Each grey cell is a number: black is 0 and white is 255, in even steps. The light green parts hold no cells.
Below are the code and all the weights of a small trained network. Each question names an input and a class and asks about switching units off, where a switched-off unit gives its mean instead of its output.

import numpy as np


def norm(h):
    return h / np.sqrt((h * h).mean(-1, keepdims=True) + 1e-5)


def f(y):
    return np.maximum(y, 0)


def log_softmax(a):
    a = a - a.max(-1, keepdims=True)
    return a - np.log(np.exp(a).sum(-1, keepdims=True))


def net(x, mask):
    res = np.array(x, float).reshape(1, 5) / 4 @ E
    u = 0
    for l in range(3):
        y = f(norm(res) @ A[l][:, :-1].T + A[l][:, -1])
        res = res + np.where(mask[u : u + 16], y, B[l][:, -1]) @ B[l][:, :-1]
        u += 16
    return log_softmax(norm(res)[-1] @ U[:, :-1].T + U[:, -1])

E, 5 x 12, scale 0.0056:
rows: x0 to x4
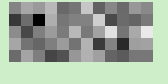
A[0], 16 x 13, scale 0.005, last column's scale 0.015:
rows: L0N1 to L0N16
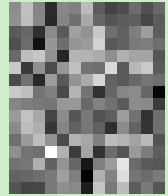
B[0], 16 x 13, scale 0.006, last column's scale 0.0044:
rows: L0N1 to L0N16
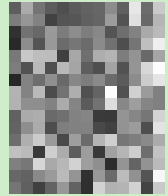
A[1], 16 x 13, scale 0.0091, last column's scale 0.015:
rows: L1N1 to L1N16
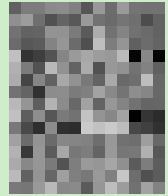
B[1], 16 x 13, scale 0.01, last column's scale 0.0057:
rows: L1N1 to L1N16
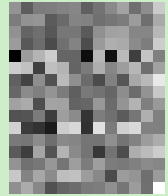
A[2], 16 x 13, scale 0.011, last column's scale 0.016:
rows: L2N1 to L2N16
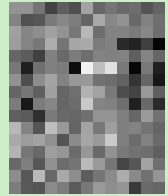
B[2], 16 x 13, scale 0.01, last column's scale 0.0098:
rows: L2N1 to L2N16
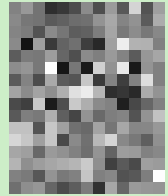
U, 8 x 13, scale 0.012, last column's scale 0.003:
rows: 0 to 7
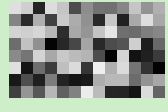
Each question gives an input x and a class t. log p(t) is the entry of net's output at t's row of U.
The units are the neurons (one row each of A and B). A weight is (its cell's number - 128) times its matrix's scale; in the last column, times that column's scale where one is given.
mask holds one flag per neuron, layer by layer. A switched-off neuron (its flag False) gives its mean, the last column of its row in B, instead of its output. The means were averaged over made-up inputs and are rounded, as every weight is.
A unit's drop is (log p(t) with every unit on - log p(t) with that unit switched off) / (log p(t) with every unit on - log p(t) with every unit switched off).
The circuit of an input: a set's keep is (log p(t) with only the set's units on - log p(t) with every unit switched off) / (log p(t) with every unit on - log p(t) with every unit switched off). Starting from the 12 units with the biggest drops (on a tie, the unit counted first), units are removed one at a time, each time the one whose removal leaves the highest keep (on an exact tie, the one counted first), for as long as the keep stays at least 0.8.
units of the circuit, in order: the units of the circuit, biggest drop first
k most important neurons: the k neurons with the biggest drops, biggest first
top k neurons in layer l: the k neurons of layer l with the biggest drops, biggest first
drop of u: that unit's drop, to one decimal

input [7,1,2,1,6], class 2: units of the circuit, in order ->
L0N5, L1N7
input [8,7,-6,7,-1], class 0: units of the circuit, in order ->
L0N13
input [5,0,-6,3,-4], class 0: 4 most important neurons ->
L0N13, L1N6, L1N9, L2N11
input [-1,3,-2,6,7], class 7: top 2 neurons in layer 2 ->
L2N14, L2N8
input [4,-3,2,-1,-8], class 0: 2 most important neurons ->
L0N13, L1N6
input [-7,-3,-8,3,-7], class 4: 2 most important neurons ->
L0N14, L1N16
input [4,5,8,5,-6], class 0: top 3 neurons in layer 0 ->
L0N13, L0N11, L0N14
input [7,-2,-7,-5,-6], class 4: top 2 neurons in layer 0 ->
L0N14, L0N1
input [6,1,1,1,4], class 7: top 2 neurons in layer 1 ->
L1N16, L1N4
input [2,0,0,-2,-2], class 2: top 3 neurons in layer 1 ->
L1N16, L1N7, L1N13
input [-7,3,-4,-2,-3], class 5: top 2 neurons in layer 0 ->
L0N15, L0N14
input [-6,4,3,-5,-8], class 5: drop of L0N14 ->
0.2
